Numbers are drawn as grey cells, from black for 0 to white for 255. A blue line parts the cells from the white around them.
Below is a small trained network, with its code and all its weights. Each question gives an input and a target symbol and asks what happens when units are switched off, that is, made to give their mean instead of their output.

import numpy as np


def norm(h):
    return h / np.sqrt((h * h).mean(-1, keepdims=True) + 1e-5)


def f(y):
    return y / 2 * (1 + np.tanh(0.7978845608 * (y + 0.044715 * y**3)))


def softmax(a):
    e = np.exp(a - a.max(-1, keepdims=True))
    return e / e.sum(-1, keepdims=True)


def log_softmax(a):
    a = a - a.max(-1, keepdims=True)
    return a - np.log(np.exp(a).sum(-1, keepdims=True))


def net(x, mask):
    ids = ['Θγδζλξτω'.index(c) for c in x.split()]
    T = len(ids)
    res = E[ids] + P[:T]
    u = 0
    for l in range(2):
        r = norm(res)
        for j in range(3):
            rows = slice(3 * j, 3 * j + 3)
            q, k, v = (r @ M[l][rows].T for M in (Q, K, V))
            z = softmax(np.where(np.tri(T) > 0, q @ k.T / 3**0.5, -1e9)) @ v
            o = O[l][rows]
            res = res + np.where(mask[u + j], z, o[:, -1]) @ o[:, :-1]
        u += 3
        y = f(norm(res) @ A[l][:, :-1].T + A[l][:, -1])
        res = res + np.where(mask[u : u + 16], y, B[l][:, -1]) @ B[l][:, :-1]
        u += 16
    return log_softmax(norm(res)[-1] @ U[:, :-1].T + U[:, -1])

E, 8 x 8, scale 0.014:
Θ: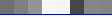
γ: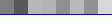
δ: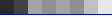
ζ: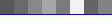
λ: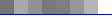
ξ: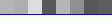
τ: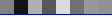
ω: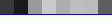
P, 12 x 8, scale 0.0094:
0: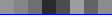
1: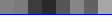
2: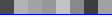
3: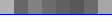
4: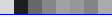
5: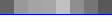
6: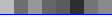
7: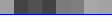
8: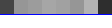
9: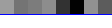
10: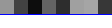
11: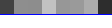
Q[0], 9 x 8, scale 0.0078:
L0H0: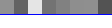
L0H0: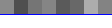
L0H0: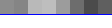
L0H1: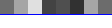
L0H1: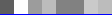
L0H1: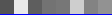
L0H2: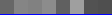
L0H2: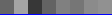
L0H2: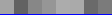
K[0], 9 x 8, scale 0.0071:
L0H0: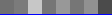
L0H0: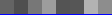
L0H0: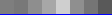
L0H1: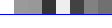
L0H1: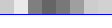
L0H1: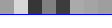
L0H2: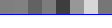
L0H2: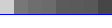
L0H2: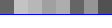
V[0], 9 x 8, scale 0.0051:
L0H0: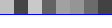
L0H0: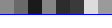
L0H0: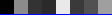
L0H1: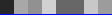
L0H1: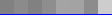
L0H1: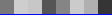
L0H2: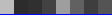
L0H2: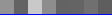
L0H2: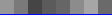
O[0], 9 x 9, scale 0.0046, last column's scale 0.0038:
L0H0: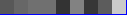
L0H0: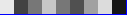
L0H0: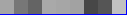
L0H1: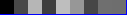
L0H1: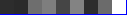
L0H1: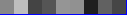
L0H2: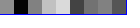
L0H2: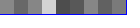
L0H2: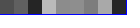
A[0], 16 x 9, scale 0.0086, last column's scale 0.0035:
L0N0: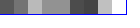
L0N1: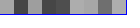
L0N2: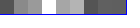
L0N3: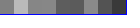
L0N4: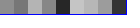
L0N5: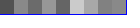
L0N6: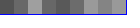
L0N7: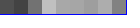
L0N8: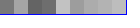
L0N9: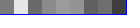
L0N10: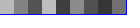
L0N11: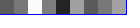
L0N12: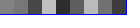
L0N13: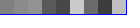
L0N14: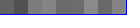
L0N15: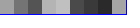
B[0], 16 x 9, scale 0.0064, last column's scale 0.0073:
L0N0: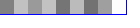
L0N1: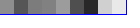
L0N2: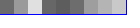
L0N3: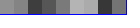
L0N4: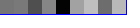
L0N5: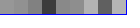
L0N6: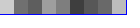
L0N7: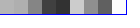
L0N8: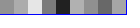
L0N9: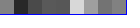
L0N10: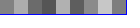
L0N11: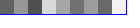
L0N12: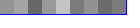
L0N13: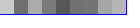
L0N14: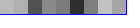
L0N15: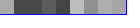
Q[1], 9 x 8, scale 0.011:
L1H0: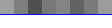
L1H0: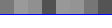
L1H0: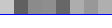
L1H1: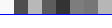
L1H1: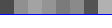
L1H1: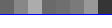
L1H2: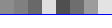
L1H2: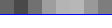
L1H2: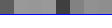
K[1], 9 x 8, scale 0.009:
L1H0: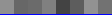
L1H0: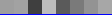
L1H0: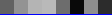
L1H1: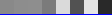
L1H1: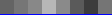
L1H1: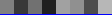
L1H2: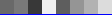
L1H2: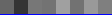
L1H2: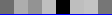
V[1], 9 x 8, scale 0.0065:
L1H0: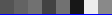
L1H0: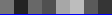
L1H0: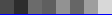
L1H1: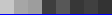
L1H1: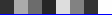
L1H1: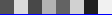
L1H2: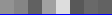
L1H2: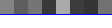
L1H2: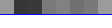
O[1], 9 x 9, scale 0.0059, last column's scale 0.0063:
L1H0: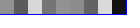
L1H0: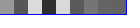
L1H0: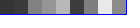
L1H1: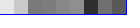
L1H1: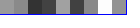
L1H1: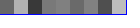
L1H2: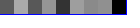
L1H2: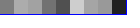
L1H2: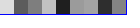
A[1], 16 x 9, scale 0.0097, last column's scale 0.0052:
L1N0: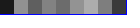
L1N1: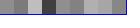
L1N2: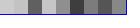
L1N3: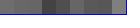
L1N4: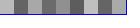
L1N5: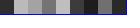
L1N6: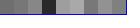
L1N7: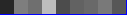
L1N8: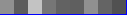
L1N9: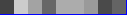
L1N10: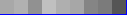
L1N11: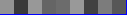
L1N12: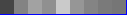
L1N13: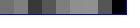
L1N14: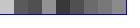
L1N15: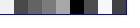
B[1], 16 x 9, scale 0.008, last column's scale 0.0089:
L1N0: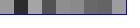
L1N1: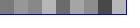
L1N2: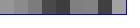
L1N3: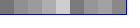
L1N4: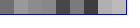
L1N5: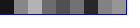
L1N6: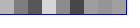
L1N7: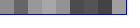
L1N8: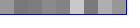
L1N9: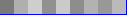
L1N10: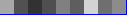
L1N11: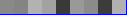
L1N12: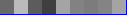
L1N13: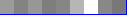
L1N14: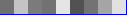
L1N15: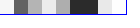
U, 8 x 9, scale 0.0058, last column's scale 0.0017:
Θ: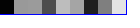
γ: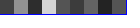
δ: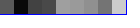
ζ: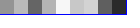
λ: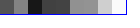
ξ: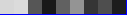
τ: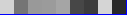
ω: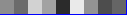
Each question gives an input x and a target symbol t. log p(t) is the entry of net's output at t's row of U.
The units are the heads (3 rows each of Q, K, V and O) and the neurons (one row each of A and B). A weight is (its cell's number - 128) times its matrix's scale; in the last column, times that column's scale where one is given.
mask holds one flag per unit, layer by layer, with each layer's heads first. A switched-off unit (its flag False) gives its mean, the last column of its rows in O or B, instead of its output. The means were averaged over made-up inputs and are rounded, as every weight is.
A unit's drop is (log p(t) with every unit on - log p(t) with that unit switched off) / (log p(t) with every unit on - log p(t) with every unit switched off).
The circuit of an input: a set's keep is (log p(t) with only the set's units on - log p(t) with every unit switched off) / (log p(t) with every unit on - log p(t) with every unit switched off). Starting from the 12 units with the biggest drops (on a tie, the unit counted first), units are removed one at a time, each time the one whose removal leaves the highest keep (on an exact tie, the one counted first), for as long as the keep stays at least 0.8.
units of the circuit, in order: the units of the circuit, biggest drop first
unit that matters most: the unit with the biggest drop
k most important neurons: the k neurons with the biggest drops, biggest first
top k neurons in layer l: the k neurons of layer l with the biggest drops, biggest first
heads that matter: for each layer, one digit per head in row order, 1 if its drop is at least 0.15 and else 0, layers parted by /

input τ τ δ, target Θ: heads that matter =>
000 / 001
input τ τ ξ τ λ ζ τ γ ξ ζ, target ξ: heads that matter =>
100 / 110
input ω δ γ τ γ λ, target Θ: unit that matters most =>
L0H1
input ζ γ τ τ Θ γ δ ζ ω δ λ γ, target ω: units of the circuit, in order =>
[L1N14 L1N15]
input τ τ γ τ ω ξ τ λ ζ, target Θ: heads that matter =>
110 / 001
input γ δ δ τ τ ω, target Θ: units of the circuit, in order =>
[L1H2 L0N2 L1N12 L1N15]
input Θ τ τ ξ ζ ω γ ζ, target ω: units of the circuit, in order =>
[L1H1 L1N15]
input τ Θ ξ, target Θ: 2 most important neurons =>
[L1N5 L0N7]
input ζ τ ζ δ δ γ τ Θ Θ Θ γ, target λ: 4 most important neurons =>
[L0N4 L1N15 L0N5 L0N7]
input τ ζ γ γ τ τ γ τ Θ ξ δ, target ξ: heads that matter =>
010 / 110
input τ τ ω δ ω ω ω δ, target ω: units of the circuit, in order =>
[L1H1 L0N7]
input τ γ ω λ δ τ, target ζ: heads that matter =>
000 / 001
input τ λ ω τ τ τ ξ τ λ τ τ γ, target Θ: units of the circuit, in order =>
[L1H2 L0H1 L1N15]
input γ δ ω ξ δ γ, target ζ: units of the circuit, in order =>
[L0N11 L1N10 L0N1]
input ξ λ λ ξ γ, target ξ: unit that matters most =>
L1H0
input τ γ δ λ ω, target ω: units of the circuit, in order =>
[L0N7 L1N15]
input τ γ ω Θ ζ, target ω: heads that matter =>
000 / 000
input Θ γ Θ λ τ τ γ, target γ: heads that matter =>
000 / 010
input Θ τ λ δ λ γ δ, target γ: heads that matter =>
000 / 110
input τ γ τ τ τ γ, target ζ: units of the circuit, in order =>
[L1N10 L1N15]
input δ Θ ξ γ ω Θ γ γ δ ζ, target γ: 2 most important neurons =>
[L0N11 L1N15]
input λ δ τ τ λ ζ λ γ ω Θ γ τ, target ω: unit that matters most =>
L0N11
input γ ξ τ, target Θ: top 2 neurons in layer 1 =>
[L1N5 L1N15]
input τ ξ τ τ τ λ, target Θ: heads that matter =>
010 / 000
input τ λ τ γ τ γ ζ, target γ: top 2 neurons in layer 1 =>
[L1N15 L1N2]
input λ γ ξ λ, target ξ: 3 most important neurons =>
[L0N13 L0N1 L1N2]
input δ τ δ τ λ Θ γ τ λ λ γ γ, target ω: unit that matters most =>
L0N4
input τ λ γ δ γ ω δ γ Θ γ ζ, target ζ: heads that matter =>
000 / 011
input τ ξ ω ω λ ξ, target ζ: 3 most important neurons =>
[L0N9 L1N9 L0N3]
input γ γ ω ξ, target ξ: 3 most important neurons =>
[L0N2 L1N15 L0N13]
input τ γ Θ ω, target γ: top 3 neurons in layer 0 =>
[L0N11 L0N14 L0N1]
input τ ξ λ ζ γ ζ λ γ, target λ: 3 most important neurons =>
[L1N15 L0N7 L1N9]
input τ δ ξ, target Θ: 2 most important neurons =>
[L1N5 L1N15]
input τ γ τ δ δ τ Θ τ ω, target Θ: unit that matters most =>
L0N2
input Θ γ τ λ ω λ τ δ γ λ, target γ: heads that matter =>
010 / 010
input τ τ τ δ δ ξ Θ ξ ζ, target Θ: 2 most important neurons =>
[L0N2 L1N5]
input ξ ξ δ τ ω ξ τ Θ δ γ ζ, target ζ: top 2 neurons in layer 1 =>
[L1N15 L1N3]
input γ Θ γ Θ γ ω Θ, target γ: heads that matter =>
011 / 111
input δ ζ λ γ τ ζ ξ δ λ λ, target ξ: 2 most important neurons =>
[L1N2 L0N1]
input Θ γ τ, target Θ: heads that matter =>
000 / 000
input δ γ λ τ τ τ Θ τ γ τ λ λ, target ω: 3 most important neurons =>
[L0N8 L1N14 L0N7]
